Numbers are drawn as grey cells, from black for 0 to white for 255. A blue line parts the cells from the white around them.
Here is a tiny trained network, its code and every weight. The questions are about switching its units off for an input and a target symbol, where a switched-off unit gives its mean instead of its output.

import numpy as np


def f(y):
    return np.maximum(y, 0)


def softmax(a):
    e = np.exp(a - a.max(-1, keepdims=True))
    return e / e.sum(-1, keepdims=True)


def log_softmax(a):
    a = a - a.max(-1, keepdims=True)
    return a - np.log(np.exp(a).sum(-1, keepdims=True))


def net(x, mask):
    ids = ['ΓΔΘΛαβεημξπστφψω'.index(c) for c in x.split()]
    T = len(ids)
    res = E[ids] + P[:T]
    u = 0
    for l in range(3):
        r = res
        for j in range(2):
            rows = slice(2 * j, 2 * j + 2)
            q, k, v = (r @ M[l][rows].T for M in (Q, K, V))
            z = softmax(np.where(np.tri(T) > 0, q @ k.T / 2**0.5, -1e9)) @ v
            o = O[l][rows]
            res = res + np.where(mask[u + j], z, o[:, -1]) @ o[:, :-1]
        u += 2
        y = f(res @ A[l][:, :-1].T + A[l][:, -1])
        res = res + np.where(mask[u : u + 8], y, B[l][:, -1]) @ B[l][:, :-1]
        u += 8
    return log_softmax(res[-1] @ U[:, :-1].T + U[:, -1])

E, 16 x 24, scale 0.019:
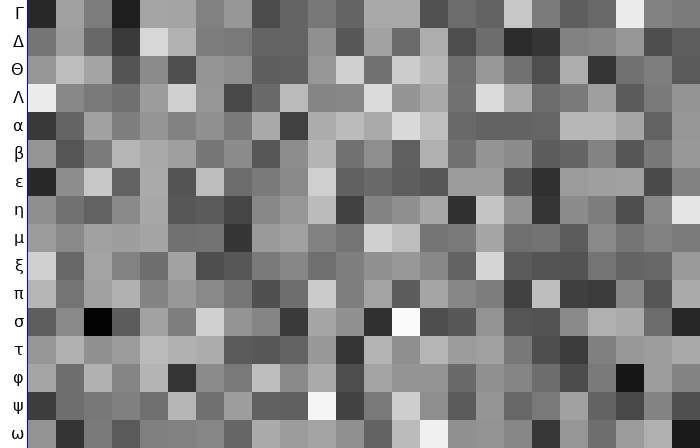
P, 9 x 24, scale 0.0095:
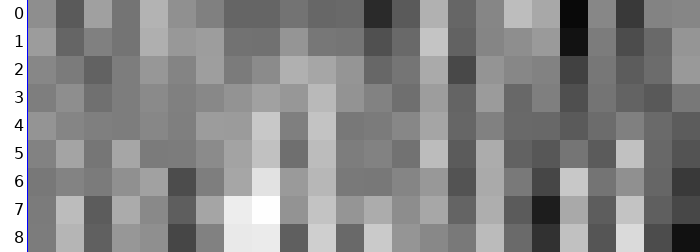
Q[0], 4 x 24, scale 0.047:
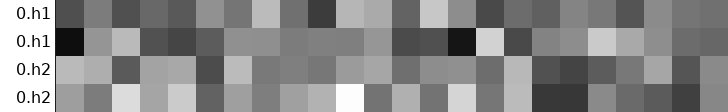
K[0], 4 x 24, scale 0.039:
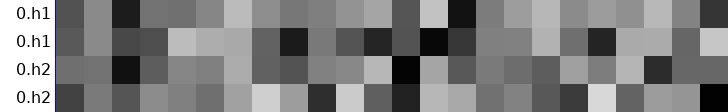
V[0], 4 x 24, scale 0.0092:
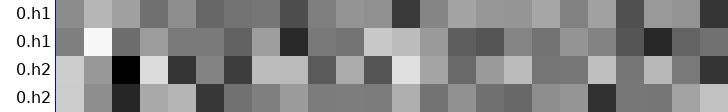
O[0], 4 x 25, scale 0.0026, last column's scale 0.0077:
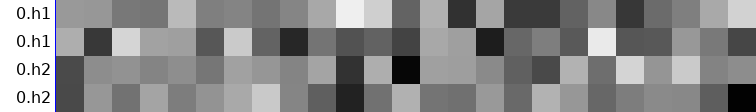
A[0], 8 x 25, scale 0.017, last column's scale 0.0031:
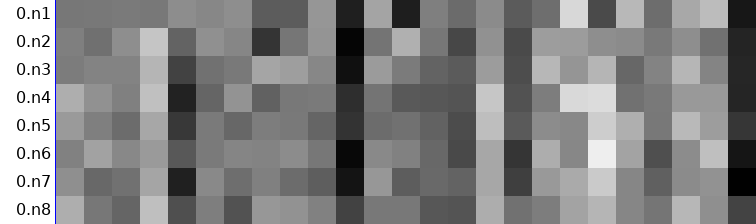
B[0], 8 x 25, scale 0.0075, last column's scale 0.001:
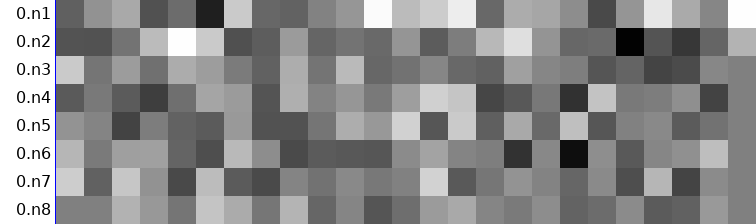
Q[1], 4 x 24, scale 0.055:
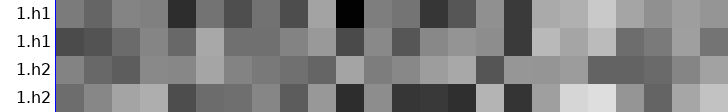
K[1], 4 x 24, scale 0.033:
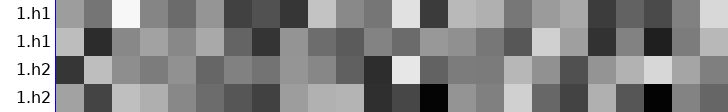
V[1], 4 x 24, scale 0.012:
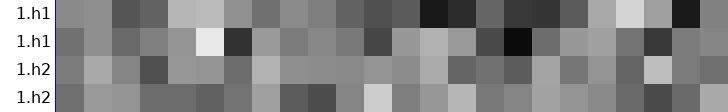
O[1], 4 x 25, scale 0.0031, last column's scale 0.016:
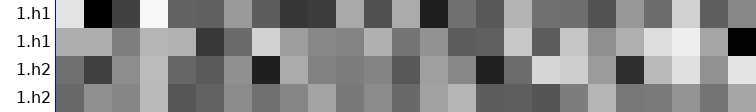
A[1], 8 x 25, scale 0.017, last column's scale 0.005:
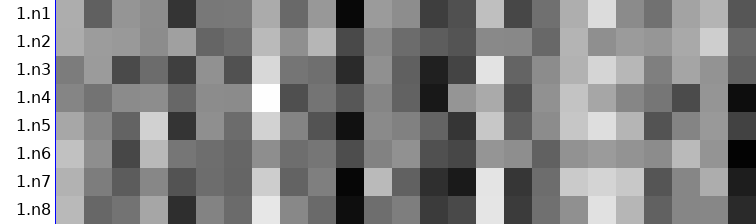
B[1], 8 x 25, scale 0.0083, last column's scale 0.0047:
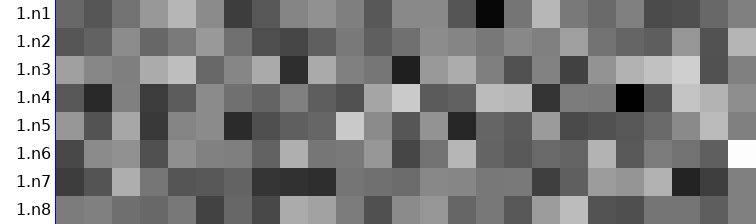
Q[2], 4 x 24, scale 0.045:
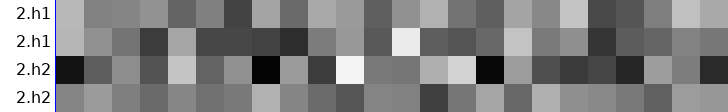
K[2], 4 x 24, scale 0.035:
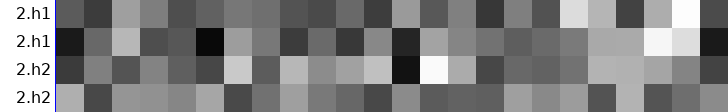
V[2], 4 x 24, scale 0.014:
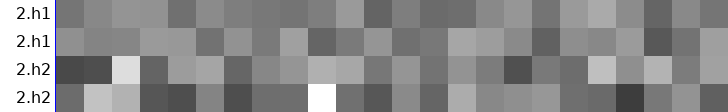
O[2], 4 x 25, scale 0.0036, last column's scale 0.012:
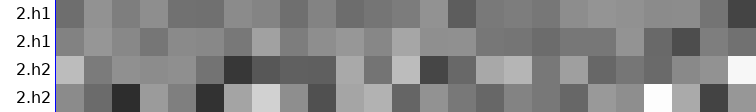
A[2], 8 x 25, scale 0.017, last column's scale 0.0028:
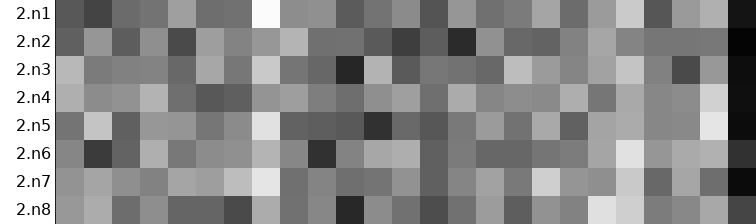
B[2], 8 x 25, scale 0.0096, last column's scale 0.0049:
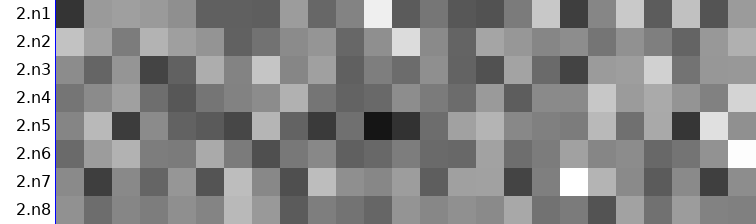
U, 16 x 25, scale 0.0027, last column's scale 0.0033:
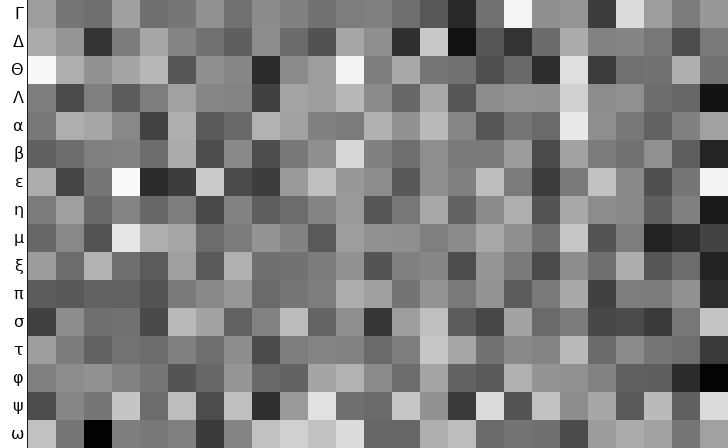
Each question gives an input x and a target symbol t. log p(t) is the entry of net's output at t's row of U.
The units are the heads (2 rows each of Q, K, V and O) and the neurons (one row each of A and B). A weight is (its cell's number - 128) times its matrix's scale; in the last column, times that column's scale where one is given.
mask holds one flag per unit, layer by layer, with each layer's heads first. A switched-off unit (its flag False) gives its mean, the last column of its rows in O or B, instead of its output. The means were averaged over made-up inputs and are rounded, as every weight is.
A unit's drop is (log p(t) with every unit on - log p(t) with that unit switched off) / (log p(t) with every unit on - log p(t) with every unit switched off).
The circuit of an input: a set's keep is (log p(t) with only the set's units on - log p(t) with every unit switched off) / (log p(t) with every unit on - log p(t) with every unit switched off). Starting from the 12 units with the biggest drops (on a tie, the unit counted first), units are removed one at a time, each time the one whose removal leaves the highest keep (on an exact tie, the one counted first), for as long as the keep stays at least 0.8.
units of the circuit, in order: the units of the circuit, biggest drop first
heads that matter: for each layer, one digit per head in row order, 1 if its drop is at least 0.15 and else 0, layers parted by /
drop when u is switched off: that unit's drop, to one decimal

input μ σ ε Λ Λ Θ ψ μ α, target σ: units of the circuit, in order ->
(2.h2)
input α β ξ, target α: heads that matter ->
00 / 10 / 01
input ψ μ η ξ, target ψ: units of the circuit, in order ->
(1.n2; 1.h1)
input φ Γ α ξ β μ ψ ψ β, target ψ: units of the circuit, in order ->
(1.n2; 1.h1; 0.h2)
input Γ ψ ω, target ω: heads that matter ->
10 / 10 / 01
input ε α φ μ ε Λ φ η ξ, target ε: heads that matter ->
00 / 10 / 00
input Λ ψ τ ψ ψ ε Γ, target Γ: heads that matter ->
00 / 01 / 00
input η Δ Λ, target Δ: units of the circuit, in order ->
(1.n6; 1.h1)
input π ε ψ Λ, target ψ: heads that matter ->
00 / 10 / 00
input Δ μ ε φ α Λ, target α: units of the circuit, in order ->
(2.n4; 2.h2; 1.h1)
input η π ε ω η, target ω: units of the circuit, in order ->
(2.h2; 0.h1; 1.h1)
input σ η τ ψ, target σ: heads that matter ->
00 / 10 / 01
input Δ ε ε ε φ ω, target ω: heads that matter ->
10 / 00 / 01
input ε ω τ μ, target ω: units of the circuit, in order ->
(0.h2; 0.h1; 2.h2; 1.h1)
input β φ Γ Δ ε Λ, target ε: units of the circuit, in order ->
(1.h1)
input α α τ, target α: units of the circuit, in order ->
(2.n4; 1.h1; 2.h2)
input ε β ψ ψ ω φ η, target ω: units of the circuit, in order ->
(0.h1; 2.h2; 1.h1)
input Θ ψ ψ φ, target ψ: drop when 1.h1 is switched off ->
1.0
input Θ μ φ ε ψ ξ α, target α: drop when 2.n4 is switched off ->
0.8
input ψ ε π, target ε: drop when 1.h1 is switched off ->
0.7
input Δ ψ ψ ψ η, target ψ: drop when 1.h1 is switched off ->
0.8
